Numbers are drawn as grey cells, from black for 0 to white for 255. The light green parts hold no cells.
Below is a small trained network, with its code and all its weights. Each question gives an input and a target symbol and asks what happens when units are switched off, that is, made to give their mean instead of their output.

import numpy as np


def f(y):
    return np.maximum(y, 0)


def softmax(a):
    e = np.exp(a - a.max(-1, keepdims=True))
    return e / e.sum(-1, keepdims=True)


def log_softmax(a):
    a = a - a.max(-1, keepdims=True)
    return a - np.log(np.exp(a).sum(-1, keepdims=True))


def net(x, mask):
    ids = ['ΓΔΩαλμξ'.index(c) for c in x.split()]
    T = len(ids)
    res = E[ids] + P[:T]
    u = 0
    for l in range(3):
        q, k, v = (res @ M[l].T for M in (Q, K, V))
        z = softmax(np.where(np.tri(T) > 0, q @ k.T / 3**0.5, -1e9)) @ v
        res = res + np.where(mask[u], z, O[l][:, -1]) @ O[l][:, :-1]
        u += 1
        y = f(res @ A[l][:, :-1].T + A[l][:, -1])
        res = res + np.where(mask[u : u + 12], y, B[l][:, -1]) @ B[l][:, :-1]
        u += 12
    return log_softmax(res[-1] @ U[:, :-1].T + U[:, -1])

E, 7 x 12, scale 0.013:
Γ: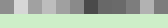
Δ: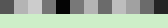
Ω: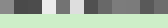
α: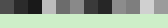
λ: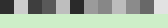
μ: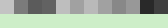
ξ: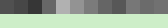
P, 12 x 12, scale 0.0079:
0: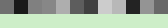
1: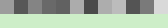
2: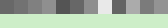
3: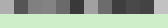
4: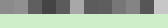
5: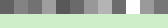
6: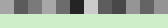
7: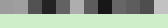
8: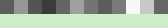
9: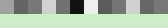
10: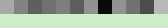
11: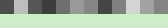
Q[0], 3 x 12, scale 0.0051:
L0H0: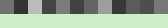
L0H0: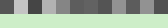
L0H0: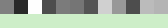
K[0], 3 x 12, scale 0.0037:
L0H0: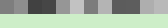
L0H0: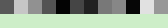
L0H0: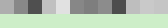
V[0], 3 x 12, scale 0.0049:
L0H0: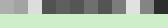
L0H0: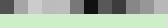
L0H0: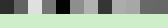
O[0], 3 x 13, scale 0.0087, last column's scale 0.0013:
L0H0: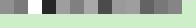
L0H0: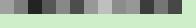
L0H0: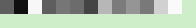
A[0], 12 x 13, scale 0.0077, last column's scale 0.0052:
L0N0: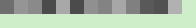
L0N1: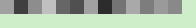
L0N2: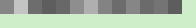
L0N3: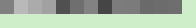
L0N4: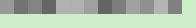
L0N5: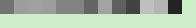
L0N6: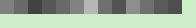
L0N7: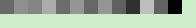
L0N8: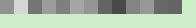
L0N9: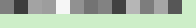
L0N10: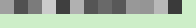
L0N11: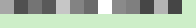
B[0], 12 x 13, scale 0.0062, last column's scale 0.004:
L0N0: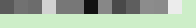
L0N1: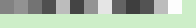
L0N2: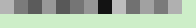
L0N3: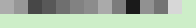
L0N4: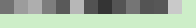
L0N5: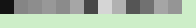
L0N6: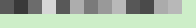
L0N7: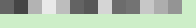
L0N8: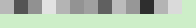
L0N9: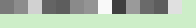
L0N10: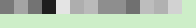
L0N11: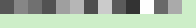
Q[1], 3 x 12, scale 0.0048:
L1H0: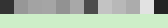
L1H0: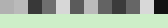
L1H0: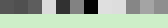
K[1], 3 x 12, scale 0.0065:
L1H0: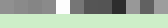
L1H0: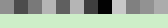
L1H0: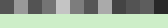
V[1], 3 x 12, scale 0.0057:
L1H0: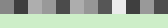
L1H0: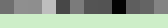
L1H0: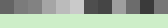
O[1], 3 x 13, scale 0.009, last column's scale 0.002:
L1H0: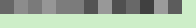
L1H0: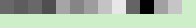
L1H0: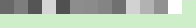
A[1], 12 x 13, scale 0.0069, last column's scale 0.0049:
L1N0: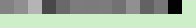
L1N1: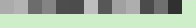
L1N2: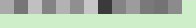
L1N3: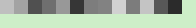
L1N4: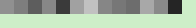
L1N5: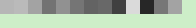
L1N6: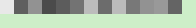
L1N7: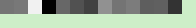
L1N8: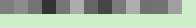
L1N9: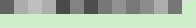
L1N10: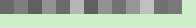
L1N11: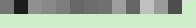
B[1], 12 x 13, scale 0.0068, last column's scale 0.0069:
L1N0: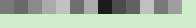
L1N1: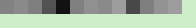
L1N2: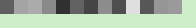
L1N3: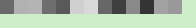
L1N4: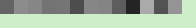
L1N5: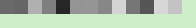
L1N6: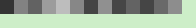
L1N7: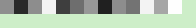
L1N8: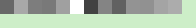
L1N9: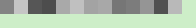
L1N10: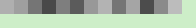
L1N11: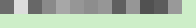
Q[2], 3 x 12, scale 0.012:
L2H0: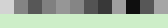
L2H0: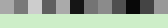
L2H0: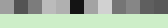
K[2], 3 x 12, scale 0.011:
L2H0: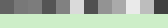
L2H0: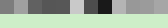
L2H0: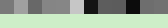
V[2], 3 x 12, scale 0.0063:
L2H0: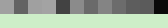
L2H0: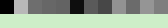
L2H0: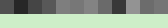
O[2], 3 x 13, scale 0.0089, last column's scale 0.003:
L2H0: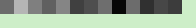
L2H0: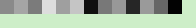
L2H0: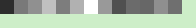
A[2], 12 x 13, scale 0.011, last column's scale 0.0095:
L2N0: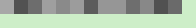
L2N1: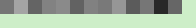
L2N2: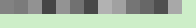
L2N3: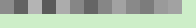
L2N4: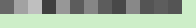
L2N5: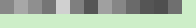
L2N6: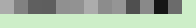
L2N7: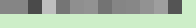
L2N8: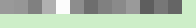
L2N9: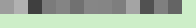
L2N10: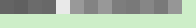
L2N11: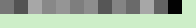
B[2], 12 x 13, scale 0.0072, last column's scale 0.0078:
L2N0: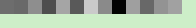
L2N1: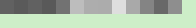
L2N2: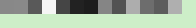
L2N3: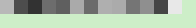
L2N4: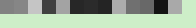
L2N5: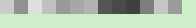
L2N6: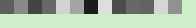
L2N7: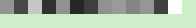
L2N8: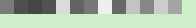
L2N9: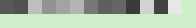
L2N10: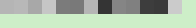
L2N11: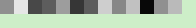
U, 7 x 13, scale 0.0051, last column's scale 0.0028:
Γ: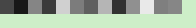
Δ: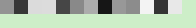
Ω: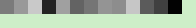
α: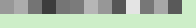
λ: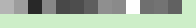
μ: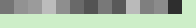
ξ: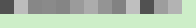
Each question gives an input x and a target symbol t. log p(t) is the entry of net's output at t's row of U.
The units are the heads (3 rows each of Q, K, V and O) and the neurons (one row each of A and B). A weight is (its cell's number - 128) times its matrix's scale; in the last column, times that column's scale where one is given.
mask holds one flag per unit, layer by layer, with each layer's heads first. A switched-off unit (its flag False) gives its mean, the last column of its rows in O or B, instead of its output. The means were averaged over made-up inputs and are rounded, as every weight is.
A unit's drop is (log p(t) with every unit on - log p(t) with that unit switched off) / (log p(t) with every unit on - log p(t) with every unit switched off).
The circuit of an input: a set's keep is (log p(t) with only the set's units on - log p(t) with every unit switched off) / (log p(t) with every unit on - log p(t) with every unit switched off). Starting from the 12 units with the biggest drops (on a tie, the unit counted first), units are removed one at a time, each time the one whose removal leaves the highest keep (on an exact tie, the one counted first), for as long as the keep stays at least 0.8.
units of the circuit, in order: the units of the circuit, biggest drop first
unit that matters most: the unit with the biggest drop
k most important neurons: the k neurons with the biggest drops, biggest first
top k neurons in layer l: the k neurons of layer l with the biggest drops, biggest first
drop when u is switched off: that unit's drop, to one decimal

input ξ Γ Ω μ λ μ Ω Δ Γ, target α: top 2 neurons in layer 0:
(L0N1 L0N10)
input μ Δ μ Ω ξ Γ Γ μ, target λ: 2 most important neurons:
(L1N7 L2N3)
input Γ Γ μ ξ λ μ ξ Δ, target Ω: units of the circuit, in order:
(L2H0 L2N4)
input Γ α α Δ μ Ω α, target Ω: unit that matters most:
L0N1
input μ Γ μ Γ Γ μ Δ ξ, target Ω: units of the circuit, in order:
(L2H0 L2N4 L1N7)
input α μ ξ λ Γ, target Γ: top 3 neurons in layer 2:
(L2N8 L2N7 L2N11)
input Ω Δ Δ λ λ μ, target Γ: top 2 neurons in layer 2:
(L2N0 L2N11)
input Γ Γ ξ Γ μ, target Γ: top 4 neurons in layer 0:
(L0N11 L0N6 L0N2 L0N9)
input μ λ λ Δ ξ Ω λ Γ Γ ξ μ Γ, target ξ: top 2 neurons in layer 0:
(L0N9 L0N1)
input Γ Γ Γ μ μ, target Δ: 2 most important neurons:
(L2N9 L0N8)
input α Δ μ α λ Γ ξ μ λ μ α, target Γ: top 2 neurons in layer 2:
(L2N8 L2N0)
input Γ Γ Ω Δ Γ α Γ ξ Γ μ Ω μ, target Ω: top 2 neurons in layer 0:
(L0N9 L0N4)
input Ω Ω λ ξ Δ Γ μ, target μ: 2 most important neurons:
(L2N2 L2N5)
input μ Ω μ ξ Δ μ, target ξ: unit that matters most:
L1N7
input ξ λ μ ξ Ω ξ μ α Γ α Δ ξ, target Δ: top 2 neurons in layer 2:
(L2N10 L2N11)
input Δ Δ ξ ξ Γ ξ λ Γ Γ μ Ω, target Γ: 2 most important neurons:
(L1N7 L0N1)
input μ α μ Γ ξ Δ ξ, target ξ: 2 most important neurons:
(L1N7 L0N1)
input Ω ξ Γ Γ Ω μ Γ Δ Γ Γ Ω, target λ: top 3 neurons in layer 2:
(L2N3 L2N2 L2N9)
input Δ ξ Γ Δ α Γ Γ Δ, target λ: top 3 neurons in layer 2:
(L2N11 L2N9 L2N3)
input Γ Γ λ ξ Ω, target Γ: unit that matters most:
L2N9
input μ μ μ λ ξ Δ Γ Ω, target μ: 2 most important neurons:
(L2N5 L2N2)
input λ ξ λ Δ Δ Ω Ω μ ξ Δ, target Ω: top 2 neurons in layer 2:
(L2N11 L2N4)
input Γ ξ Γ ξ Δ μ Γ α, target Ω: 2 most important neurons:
(L2N4 L1N7)
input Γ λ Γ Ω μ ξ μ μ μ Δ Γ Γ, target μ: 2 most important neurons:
(L0N1 L2N5)
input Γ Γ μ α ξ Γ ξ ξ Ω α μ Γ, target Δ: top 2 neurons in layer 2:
(L2N7 L2N11)
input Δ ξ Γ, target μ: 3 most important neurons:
(L2N5 L2N2 L1N7)
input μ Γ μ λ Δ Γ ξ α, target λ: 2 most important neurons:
(L1N7 L2N3)
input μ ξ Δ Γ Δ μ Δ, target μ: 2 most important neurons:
(L2N11 L1N7)
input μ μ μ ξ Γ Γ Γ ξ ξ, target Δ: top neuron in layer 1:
(L1N5)
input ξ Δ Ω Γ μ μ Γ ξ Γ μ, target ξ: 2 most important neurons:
(L1N7 L2N7)
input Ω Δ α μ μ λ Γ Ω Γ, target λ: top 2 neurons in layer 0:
(L0N1 L0N11)
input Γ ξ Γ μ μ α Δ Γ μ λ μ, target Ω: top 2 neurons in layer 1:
(L1N7 L1N2)
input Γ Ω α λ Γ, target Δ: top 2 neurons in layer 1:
(L1N1 L1N3)
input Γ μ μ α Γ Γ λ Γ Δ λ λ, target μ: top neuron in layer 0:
(L0N0)
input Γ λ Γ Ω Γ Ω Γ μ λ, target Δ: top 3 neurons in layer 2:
(L2N9 L2N11 L2N8)
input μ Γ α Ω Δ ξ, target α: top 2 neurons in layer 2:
(L2N9 L2N7)
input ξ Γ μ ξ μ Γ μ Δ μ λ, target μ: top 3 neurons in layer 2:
(L2N5 L2N2 L2N7)
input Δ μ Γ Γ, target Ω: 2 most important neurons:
(L2N4 L0N4)
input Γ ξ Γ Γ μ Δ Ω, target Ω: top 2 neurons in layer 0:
(L0N1 L0N10)
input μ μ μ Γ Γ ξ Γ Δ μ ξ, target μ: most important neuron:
(L0N1)
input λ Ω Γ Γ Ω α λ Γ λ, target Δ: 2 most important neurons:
(L2N9 L2N11)
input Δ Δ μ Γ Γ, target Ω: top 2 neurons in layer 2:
(L2N4 L2N9)
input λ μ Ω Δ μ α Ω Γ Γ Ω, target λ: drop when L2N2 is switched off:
0.3
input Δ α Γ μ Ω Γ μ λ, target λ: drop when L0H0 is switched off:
0.1
